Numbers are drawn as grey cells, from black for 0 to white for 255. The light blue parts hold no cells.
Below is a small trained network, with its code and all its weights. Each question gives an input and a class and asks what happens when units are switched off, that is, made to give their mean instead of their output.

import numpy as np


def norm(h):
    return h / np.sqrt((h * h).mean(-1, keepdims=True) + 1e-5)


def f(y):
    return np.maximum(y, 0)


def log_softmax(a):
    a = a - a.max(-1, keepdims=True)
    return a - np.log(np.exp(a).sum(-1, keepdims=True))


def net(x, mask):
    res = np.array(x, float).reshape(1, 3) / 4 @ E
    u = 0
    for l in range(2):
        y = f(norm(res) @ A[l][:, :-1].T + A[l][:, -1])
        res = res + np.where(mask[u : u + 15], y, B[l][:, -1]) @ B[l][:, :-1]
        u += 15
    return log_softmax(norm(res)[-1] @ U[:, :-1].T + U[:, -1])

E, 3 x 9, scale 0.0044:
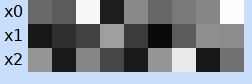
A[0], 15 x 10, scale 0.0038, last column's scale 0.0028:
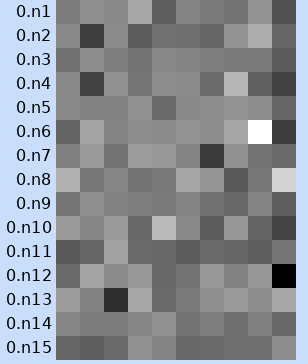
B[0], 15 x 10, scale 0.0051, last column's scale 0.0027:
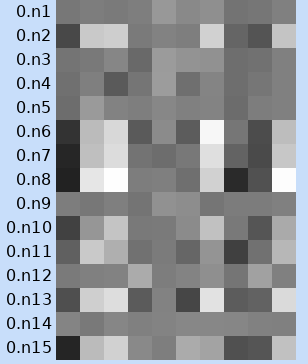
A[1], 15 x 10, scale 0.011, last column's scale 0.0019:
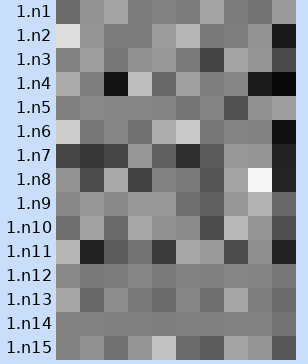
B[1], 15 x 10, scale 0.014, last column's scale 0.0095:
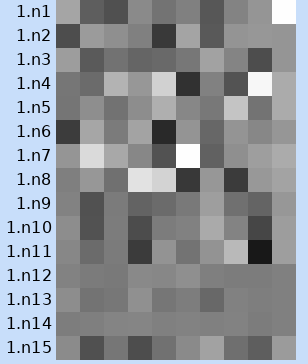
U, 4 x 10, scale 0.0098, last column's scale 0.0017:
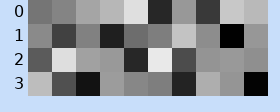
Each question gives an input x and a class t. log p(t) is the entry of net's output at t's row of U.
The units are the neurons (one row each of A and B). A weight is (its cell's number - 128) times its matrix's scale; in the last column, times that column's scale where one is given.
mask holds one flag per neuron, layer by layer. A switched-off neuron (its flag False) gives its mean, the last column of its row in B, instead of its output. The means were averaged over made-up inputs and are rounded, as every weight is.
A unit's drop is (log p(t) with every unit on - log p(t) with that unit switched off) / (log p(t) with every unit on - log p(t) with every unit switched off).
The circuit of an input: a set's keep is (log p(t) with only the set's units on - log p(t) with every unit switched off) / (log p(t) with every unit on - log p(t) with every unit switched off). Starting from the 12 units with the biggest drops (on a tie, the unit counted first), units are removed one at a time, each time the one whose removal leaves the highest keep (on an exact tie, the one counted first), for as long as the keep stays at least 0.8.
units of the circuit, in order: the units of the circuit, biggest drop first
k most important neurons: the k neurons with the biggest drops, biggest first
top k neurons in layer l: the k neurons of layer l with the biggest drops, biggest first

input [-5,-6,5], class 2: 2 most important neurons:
(1.n2; 1.n6)
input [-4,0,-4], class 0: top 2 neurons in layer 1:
(1.n4; 1.n11)
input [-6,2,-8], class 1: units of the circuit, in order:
(1.n10)
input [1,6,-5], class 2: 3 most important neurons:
(1.n7; 1.n11; 0.n7)
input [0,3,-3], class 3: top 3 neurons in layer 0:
(0.n7; 0.n15; 0.n13)
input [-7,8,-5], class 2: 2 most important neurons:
(1.n7; 1.n8)
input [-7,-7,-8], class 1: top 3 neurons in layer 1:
(1.n10; 1.n15; 1.n3)
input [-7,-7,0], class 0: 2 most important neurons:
(1.n4; 1.n7)
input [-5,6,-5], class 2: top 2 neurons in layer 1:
(1.n7; 1.n8)
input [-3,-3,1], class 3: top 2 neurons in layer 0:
(0.n8; 0.n13)
